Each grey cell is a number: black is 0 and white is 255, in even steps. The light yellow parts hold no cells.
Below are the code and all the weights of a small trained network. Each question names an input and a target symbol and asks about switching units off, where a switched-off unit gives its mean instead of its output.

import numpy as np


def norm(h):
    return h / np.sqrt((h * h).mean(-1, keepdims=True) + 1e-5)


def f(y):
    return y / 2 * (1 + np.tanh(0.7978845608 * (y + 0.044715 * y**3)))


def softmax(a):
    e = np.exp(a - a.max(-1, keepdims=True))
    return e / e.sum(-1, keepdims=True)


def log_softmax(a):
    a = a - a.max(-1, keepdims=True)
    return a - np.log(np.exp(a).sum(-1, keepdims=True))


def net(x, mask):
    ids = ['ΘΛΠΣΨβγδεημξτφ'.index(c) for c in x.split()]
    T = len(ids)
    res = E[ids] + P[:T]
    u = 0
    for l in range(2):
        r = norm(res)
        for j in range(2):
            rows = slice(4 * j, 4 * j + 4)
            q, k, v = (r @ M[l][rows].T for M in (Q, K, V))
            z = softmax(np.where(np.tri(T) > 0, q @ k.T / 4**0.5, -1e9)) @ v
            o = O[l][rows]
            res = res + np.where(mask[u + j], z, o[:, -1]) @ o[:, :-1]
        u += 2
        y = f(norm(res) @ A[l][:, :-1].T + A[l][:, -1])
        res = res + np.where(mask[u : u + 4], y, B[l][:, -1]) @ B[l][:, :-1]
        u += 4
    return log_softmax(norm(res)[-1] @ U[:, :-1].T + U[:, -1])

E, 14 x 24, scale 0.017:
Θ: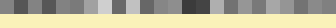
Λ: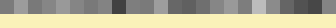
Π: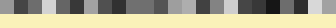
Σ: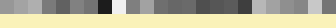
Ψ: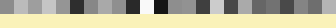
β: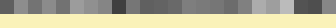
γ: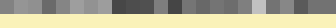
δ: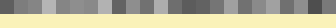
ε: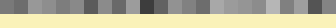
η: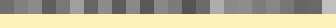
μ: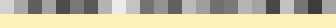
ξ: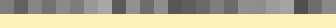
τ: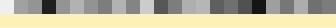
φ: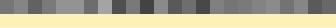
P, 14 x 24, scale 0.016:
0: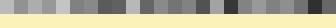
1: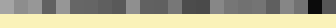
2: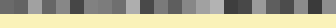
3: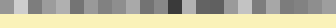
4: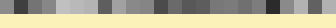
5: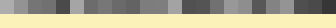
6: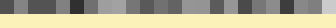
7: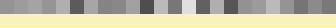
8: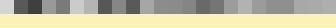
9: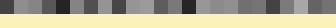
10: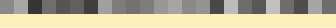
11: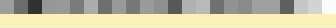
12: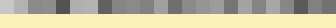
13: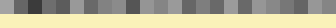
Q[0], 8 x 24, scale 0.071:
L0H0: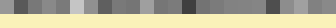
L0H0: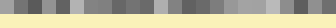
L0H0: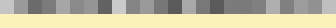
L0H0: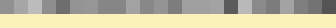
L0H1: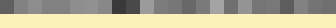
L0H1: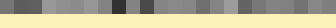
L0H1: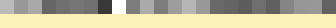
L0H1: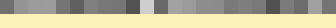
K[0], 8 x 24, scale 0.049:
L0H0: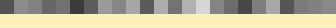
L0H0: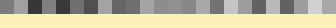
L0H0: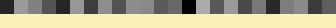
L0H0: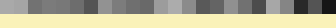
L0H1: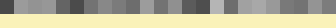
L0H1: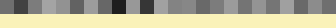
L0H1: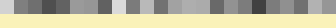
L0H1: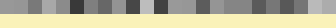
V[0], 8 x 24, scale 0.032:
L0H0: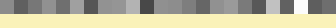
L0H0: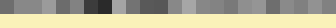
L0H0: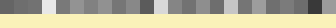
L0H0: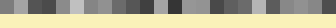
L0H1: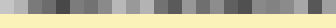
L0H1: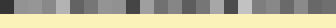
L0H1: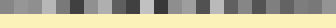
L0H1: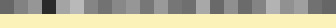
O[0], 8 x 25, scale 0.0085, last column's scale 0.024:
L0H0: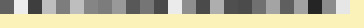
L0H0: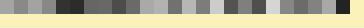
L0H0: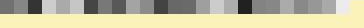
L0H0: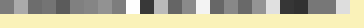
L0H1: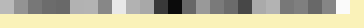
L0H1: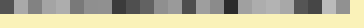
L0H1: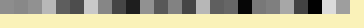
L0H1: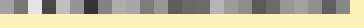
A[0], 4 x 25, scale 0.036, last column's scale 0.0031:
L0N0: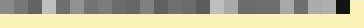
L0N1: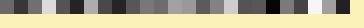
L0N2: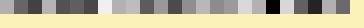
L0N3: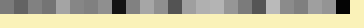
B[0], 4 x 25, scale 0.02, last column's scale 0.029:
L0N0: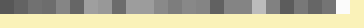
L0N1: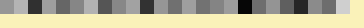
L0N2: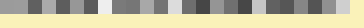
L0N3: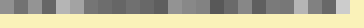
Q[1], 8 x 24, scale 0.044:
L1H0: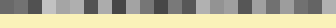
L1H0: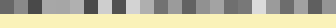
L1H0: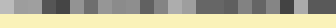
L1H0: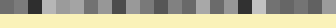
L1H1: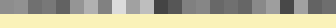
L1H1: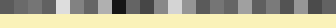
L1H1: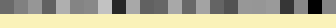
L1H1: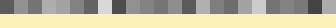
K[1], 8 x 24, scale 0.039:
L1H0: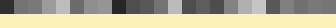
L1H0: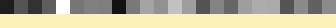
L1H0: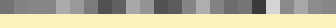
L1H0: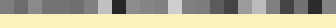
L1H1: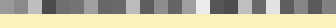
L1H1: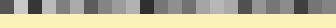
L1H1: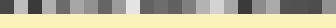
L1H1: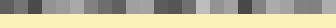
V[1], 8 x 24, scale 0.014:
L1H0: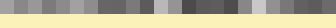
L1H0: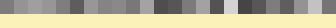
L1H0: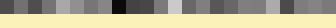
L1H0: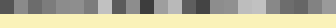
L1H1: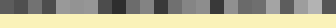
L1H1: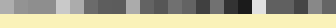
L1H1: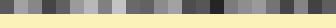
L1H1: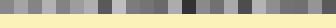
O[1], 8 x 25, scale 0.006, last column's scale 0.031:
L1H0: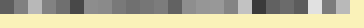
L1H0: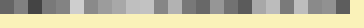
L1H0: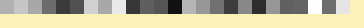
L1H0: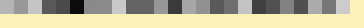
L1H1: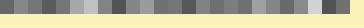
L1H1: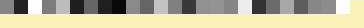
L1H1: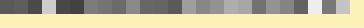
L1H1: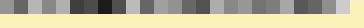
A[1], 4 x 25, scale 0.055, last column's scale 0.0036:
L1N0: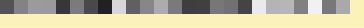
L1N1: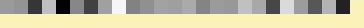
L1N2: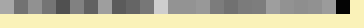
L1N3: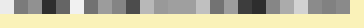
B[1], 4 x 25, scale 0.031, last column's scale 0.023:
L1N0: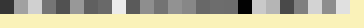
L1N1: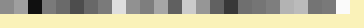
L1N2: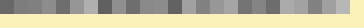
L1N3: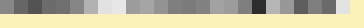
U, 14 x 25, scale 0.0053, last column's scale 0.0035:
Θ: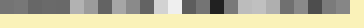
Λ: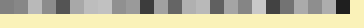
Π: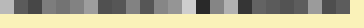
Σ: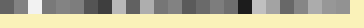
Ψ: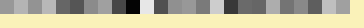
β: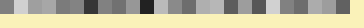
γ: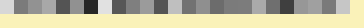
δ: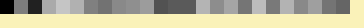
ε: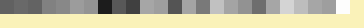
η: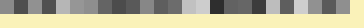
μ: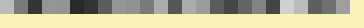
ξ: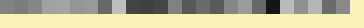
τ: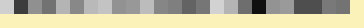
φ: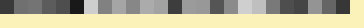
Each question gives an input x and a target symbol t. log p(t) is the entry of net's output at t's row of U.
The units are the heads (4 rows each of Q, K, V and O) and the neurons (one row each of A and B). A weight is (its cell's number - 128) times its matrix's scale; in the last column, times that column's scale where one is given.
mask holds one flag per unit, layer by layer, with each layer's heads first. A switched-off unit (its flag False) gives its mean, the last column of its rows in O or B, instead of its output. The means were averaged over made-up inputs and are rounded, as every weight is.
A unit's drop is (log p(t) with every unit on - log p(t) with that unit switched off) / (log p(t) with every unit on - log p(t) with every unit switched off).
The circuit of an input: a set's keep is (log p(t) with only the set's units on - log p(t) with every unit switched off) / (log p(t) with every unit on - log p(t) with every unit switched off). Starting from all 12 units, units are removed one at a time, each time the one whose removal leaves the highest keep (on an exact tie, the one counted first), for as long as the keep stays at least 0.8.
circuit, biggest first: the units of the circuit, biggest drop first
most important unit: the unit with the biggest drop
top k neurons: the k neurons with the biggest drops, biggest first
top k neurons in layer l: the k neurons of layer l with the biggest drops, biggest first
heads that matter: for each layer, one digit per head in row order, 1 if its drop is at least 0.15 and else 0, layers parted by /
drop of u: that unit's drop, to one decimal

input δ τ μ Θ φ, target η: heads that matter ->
10 / 00
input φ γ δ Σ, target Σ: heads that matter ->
01 / 00
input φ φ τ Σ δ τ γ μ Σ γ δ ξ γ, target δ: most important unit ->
L0H0
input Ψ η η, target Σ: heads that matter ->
10 / 00
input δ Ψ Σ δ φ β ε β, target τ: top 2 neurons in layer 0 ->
L0N3; L0N0
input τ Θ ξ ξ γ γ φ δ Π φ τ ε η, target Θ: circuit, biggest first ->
L0H0; L1H0; L0H1
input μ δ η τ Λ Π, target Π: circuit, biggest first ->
L0H1; L0N1
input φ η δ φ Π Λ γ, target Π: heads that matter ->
10 / 00
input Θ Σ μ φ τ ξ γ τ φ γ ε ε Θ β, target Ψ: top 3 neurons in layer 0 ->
L0N2; L0N0; L0N1
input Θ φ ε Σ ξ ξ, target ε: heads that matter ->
11 / 00
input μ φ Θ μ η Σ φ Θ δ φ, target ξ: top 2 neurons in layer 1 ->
L1N0; L1N1
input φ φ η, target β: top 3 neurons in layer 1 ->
L1N1; L1N0; L1N3
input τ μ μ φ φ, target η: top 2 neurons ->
L0N0; L0N3
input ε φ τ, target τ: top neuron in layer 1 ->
L1N3
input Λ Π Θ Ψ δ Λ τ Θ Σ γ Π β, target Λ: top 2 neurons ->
L1N2; L0N2
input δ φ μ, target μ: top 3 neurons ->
L1N1; L0N1; L0N2
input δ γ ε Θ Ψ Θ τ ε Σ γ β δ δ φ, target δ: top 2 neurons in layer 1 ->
L1N0; L1N1
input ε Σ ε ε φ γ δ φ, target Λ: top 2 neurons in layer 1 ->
L1N2; L1N1
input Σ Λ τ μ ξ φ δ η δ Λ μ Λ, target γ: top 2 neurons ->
L0N2; L1N1
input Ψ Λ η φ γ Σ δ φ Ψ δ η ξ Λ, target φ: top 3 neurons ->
L0N0; L1N0; L1N1
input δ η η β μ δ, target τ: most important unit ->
L0N3
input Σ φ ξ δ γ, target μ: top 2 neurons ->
L0N2; L1N1
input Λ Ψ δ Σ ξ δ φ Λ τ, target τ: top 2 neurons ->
L1N3; L0N2
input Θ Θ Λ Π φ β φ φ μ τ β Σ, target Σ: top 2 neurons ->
L1N0; L0N2
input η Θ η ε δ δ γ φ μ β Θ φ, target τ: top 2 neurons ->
L0N3; L1N3
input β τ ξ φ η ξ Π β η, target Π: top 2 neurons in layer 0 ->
L0N1; L0N3
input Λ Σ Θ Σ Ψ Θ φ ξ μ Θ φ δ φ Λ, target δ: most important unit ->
L0H0
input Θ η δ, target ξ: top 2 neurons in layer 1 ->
L1N1; L1N0
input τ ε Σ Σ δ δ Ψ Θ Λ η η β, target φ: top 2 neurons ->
L0N0; L1N0
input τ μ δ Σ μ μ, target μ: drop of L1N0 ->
-0.1
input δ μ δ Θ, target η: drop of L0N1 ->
0.0
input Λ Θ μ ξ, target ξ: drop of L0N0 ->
0.1
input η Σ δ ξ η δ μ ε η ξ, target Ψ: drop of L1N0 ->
0.2
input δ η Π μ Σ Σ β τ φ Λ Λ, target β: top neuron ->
L1N1
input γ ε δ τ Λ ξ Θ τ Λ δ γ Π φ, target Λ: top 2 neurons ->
L1N2; L0N2
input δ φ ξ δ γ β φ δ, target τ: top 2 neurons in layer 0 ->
L0N3; L0N0
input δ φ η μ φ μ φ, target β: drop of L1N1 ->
0.2
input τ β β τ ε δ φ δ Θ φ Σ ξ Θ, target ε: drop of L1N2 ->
0.3
